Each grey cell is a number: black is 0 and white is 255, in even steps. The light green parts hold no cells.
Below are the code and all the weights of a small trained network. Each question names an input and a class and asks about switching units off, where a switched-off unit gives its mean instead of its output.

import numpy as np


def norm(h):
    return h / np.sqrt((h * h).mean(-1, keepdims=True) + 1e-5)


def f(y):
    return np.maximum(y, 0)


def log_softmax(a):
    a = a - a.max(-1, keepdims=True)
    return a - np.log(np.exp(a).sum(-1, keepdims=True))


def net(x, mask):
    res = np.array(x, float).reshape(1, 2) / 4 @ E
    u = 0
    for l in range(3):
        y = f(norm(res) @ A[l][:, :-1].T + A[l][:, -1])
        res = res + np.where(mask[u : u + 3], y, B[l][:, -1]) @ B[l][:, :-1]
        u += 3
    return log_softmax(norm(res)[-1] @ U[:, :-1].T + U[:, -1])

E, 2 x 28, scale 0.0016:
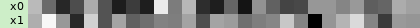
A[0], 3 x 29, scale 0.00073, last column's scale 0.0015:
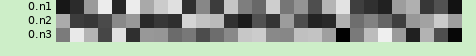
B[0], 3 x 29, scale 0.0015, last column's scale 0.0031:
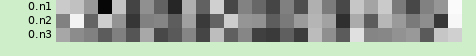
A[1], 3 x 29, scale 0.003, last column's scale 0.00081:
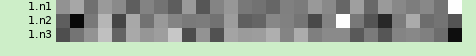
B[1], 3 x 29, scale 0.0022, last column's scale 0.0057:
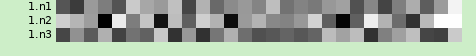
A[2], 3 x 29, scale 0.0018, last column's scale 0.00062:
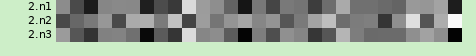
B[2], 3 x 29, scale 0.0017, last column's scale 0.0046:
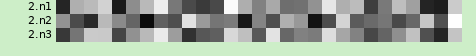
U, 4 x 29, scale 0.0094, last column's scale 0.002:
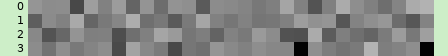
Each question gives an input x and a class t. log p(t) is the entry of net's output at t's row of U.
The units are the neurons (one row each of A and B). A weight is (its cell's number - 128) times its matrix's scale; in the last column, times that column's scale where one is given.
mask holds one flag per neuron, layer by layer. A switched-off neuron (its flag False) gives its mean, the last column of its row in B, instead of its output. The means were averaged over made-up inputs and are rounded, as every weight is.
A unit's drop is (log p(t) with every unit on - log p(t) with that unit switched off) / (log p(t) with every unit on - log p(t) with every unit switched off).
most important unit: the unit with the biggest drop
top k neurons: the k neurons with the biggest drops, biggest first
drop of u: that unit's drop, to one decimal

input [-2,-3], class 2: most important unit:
0.n1
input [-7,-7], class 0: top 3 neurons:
1.n2, 0.n2, 2.n1
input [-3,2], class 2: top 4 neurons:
1.n2, 2.n2, 0.n3, 2.n1
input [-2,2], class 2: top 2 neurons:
1.n2, 2.n2
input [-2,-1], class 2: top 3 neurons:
1.n2, 0.n1, 2.n2
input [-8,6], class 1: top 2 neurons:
1.n2, 0.n1
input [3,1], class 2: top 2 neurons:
1.n1, 1.n2
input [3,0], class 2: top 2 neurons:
1.n1, 0.n2
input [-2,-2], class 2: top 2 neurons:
0.n1, 1.n2
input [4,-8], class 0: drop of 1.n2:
1.1
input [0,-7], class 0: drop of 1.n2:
0.9
